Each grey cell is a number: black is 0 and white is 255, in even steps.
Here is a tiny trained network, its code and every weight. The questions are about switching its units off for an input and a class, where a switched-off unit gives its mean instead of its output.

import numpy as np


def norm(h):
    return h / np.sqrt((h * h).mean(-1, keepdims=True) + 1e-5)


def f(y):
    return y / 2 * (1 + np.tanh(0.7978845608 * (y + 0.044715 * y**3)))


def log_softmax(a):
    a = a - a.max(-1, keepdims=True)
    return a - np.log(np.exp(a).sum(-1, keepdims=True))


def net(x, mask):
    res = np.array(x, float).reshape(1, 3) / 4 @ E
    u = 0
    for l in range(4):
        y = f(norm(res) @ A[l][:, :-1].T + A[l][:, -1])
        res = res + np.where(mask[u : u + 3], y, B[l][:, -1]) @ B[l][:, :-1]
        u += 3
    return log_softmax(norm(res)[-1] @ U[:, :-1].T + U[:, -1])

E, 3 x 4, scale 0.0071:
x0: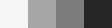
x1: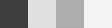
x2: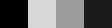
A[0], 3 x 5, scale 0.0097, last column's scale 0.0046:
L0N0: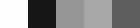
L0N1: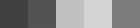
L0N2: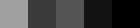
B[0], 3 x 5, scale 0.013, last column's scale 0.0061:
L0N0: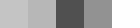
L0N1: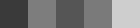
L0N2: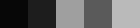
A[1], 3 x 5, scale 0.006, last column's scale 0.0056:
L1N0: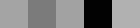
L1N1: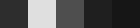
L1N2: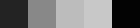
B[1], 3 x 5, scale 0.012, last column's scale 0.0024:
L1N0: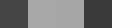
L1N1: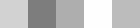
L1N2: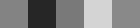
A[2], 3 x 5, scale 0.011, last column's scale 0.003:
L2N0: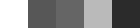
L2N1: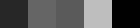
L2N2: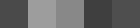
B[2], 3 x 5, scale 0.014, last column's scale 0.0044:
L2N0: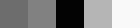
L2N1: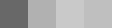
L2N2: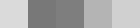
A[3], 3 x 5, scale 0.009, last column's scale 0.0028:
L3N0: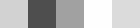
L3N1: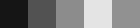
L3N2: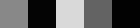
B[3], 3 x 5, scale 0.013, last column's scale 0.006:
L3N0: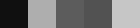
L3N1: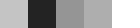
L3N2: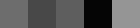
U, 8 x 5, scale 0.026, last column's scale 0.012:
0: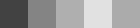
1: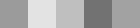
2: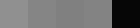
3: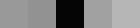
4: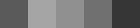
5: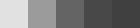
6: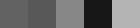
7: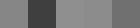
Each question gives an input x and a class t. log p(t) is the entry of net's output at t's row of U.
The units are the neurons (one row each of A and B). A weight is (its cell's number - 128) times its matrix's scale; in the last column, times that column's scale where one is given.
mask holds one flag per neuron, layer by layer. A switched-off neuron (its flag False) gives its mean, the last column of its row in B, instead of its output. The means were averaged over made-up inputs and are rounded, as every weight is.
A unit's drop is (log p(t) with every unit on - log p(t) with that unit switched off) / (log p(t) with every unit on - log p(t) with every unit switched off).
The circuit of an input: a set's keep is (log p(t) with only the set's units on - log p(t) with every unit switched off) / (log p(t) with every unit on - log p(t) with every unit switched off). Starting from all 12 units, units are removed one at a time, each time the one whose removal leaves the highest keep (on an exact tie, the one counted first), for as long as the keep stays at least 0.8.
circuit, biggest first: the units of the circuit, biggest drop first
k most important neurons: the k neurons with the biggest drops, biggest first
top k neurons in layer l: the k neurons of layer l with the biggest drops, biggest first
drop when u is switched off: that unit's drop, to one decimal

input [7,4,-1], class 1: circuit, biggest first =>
L0N0, L2N0
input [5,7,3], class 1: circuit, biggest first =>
L2N0, L2N1
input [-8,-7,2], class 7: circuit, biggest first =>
L3N1
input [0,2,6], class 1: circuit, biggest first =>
L0N2, L2N0
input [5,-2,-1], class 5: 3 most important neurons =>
L2N2, L0N0, L3N0
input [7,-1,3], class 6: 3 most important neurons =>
L0N0, L0N2, L2N1
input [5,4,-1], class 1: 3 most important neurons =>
L0N0, L1N1, L2N0
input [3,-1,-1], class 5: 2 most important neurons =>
L0N2, L0N0
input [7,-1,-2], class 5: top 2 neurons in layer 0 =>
L0N2, L0N0
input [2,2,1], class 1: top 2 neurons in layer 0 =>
L0N1, L0N2
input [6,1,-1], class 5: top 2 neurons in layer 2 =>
L2N1, L2N0
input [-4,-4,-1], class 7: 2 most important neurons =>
L0N2, L2N0
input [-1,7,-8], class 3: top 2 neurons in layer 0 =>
L0N2, L0N0
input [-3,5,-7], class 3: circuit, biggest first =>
L2N0
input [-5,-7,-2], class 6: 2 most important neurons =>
L0N2, L2N0
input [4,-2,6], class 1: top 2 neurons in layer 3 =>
L3N1, L3N0
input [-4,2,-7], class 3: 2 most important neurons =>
L0N0, L0N2
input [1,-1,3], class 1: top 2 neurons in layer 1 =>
L1N2, L1N0
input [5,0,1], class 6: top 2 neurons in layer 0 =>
L0N0, L0N2
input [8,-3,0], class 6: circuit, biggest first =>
L0N2
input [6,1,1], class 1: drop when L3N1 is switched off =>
0.1
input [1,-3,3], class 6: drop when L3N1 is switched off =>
0.0
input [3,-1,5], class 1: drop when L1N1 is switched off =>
0.1
